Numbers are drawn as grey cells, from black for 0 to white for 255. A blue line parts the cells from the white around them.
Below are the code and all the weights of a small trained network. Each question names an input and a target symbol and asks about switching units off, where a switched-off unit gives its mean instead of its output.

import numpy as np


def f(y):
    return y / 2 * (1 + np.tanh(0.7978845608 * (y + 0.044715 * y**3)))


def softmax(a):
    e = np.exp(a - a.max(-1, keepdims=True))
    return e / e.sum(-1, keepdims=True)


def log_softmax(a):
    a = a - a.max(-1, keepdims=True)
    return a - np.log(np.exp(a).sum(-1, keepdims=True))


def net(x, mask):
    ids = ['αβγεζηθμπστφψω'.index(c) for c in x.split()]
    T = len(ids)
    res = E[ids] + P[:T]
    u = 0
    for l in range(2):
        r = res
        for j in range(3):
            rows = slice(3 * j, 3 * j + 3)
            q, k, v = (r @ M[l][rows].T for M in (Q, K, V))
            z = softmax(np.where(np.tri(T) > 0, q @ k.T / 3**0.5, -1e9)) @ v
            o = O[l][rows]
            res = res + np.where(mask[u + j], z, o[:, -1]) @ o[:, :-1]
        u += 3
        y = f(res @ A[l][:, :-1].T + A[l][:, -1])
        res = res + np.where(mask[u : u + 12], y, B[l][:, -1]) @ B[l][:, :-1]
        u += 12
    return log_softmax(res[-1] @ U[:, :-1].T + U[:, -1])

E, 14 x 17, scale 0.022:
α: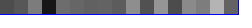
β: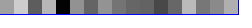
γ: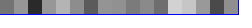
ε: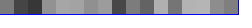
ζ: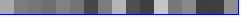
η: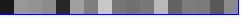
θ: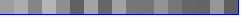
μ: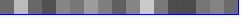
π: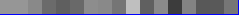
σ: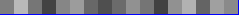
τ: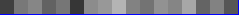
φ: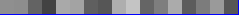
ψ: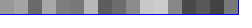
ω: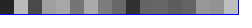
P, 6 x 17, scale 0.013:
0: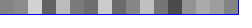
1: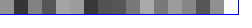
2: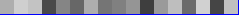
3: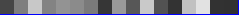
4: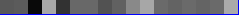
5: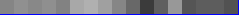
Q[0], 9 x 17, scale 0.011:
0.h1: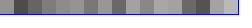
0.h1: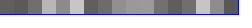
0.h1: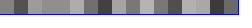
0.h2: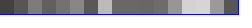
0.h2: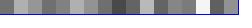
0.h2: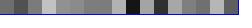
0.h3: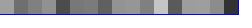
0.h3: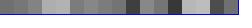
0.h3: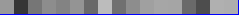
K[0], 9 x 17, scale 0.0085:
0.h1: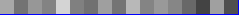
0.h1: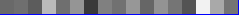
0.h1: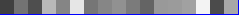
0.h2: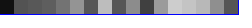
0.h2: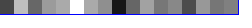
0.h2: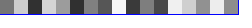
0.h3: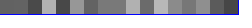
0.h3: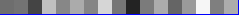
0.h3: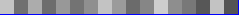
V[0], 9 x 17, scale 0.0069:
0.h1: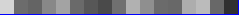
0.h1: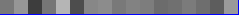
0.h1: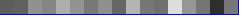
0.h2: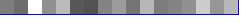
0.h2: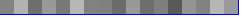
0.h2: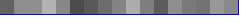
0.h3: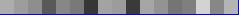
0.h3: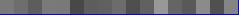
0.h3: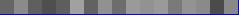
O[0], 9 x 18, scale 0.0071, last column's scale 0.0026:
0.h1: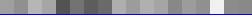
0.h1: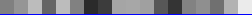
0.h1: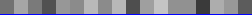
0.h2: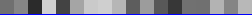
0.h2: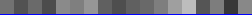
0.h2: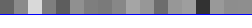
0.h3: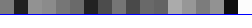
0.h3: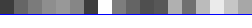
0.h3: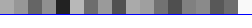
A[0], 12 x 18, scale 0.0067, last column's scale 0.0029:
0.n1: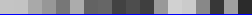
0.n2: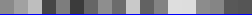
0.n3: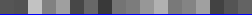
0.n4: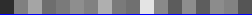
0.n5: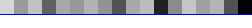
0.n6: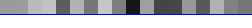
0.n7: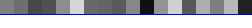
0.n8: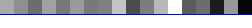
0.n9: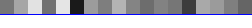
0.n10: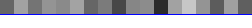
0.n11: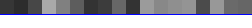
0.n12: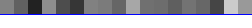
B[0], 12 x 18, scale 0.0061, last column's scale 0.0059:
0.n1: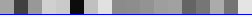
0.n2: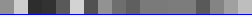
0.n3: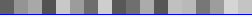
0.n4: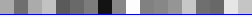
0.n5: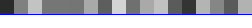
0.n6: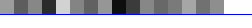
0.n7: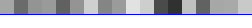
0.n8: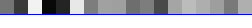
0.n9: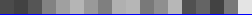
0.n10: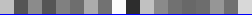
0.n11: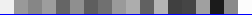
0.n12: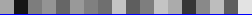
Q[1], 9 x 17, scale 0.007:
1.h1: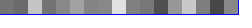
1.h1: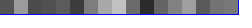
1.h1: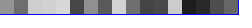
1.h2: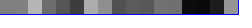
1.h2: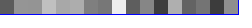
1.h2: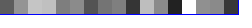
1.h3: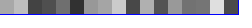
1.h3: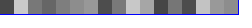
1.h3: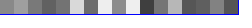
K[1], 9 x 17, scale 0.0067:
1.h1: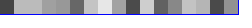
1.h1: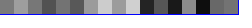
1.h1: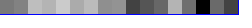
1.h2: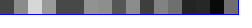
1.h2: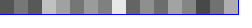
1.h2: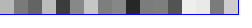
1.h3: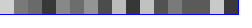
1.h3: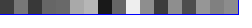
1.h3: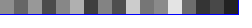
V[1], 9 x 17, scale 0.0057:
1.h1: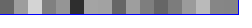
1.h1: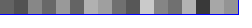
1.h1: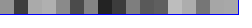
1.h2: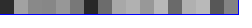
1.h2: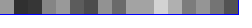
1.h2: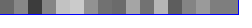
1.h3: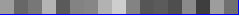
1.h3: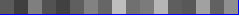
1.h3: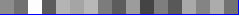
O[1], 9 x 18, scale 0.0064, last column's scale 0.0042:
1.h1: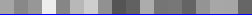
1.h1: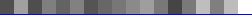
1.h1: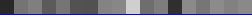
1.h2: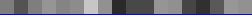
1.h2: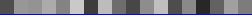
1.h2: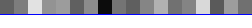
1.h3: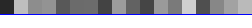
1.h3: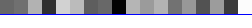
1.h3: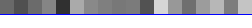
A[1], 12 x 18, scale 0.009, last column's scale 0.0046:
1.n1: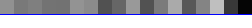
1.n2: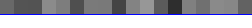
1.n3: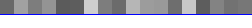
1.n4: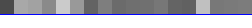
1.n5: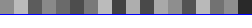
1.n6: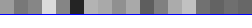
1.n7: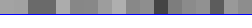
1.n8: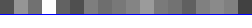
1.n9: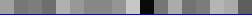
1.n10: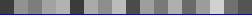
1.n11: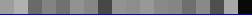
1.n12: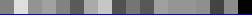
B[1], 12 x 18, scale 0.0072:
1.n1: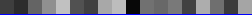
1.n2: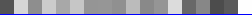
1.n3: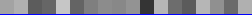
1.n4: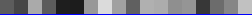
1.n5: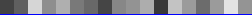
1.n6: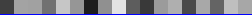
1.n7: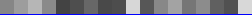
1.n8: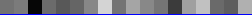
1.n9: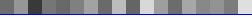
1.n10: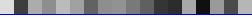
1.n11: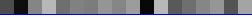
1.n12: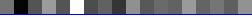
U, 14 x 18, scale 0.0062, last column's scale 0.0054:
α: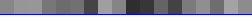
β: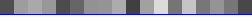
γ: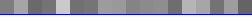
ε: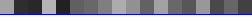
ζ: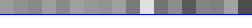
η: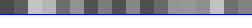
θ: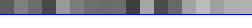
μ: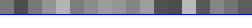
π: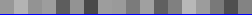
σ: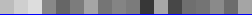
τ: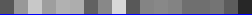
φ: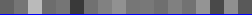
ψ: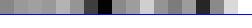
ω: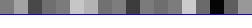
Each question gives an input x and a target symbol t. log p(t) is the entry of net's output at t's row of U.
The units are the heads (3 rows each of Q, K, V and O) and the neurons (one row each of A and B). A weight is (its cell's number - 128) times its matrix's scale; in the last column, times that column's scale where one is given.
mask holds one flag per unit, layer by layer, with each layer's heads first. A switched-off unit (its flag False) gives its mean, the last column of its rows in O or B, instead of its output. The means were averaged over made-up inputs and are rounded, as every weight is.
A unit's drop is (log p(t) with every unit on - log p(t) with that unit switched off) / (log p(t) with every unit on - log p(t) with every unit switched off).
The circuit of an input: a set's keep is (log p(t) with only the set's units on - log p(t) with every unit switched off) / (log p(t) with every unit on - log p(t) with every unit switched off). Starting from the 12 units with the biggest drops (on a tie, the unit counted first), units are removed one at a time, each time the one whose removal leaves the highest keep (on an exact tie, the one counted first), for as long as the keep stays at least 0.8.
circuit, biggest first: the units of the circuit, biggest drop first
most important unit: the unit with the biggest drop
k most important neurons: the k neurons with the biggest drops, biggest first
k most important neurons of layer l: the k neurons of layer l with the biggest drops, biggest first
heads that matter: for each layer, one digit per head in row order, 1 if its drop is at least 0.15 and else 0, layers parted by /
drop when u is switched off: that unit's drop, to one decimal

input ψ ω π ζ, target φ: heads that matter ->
100 / 000
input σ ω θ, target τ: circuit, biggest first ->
[1.h1; 1.n6; 0.n6; 0.n9]
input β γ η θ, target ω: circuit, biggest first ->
[0.h1]
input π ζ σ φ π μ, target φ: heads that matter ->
010 / 001
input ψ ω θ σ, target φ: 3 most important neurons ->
[1.n7; 1.n4; 0.n11]
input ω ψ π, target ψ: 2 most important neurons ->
[1.n5; 0.n1]
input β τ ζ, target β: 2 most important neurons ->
[0.n8; 1.n9]
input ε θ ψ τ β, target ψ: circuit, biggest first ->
[1.h3; 0.n10]
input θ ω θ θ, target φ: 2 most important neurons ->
[1.n4; 1.n7]
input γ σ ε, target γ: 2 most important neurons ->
[0.n7; 0.n1]
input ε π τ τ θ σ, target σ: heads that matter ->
001 / 000
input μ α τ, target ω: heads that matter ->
000 / 100
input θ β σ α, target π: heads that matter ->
000 / 010
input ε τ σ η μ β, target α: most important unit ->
1.h3
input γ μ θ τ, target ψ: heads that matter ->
101 / 000
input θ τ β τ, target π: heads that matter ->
000 / 010
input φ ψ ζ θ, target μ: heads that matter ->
001 / 000
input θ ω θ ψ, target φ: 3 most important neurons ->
[0.n3; 1.n4; 1.n7]
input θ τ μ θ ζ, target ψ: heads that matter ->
000 / 001
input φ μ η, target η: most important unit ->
1.n12
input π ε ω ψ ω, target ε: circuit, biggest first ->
[0.n11; 0.n12]
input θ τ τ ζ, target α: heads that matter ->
001 / 000
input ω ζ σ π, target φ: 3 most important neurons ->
[1.n4; 0.n3; 1.n7]
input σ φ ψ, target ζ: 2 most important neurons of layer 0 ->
[0.n8; 0.n1]
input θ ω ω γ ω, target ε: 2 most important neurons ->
[0.n11; 0.n6]
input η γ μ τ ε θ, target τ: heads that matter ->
010 / 100
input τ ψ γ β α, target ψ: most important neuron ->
[0.n7]
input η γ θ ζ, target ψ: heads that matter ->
100 / 000
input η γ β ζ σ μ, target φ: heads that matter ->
010 / 000
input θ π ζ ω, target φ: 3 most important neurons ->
[1.n4; 0.n11; 1.n7]
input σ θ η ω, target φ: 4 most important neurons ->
[1.n4; 0.n11; 1.n7; 0.n6]
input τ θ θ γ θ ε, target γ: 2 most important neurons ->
[0.n7; 1.n3]
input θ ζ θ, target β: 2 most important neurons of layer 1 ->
[1.n9; 1.n4]
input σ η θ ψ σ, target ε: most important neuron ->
[0.n5]
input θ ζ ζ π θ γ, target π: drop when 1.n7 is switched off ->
0.3
